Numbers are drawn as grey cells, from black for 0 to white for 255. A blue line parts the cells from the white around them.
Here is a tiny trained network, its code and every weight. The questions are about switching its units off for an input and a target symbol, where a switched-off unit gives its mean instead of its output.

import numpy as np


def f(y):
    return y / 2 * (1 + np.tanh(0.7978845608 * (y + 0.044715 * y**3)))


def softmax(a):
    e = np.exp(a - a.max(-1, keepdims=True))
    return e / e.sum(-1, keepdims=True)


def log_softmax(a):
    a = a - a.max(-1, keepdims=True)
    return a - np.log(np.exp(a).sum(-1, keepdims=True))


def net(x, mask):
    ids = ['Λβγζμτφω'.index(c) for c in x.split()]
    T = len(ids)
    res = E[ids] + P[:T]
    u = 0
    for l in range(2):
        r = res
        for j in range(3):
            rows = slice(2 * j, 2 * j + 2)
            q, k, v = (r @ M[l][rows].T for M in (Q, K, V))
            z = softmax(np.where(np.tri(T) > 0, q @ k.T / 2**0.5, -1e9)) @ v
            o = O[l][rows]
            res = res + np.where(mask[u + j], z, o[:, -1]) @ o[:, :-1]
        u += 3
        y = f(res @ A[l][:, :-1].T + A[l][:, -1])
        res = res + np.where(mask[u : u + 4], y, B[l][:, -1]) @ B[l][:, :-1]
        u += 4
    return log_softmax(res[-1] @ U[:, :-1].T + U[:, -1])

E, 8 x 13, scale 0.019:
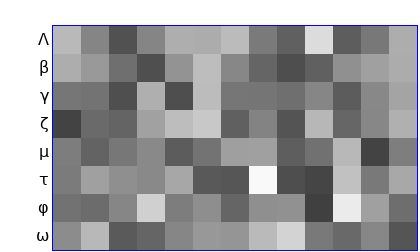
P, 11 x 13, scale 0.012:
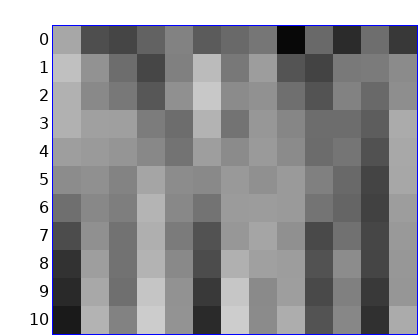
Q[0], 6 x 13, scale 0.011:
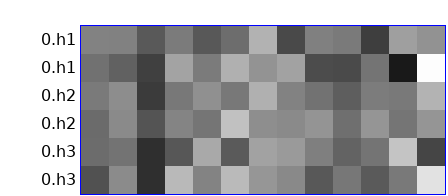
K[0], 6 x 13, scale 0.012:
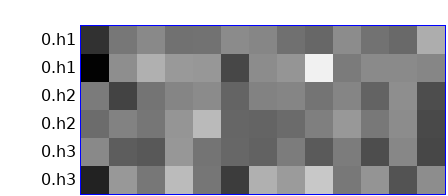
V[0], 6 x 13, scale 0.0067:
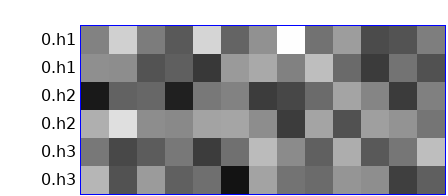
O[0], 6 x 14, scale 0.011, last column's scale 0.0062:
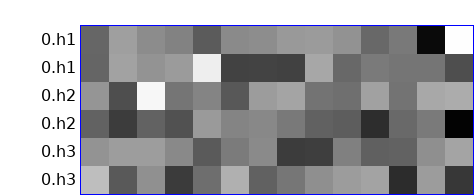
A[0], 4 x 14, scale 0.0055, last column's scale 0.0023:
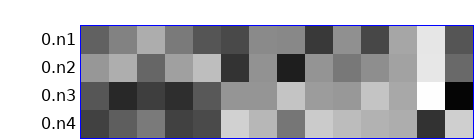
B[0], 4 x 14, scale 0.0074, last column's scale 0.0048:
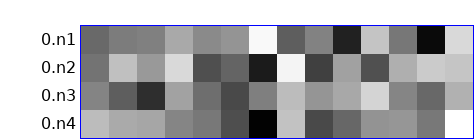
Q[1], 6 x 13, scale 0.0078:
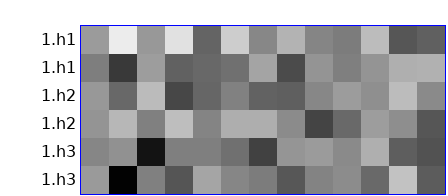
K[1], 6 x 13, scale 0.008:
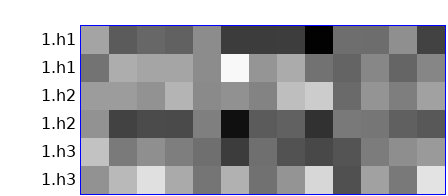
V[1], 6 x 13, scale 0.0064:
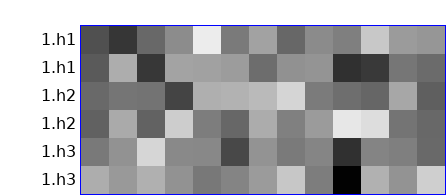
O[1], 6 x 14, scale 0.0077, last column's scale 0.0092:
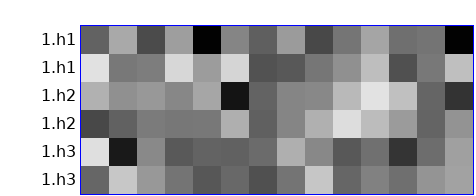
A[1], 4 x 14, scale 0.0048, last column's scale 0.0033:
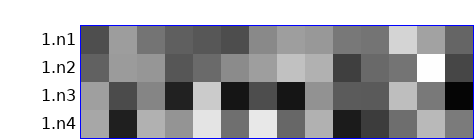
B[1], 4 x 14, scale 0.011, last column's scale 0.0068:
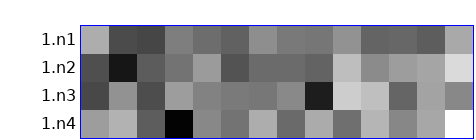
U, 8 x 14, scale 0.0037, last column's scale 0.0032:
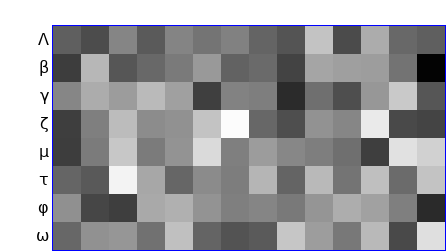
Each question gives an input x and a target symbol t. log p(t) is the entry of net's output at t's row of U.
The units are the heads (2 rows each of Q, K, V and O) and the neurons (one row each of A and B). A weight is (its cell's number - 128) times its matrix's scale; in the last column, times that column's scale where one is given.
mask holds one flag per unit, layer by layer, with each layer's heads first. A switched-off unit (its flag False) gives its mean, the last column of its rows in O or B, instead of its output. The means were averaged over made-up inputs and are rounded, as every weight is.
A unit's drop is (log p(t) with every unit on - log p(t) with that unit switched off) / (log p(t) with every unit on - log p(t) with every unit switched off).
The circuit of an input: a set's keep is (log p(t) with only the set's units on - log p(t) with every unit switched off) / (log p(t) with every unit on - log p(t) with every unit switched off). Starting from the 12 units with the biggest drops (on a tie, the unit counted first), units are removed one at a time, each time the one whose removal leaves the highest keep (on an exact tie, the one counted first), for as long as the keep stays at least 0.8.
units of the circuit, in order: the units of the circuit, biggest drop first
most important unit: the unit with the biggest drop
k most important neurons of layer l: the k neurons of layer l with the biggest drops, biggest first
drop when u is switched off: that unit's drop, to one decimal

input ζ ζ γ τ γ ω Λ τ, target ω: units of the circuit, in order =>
0.h1
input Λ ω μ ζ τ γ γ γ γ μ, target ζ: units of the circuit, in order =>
1.h3, 0.n4
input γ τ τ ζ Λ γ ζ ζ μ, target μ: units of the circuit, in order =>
0.h3, 0.h1, 1.h2
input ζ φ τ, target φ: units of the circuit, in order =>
0.h1, 0.n3, 0.h3
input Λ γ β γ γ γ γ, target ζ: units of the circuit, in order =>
1.h3, 0.h3
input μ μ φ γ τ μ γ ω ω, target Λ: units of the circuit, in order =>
1.h1, 0.h3, 1.n2, 0.h2
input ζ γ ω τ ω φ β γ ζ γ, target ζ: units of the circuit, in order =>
0.h3, 0.n1, 0.h1
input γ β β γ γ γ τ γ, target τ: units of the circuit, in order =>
0.h1, 0.n4
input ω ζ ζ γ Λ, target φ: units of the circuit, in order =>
0.h1, 1.h1, 1.h3
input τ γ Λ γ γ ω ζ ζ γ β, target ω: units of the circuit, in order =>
0.h1, 1.h2
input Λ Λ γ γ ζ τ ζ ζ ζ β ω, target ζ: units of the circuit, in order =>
1.h3, 0.h3
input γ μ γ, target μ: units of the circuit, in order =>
0.h1, 0.h3, 1.h2
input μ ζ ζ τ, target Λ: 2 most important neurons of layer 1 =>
1.n2, 1.n1
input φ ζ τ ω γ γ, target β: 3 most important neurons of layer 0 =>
0.n3, 0.n4, 0.n2
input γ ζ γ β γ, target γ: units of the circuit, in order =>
0.h1, 0.h3
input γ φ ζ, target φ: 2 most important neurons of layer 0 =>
0.n3, 0.n1
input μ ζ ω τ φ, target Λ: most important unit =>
1.h1
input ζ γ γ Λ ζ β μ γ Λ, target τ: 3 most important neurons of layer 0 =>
0.n2, 0.n1, 0.n4
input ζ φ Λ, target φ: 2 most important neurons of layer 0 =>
0.n3, 0.n4
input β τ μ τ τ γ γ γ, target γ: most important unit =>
1.h2
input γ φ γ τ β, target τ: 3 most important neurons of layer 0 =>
0.n4, 0.n1, 0.n3
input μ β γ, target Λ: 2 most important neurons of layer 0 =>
0.n2, 0.n1
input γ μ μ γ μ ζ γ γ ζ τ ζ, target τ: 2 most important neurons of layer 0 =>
0.n4, 0.n1
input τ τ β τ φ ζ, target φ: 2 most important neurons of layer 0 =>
0.n3, 0.n2
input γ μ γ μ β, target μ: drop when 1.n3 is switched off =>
0.0
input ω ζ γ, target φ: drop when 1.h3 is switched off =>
0.5
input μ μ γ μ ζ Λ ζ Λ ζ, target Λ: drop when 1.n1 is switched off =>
0.4
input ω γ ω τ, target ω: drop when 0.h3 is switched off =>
0.2
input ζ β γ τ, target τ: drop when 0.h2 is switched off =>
0.1
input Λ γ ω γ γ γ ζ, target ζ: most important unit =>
0.h3
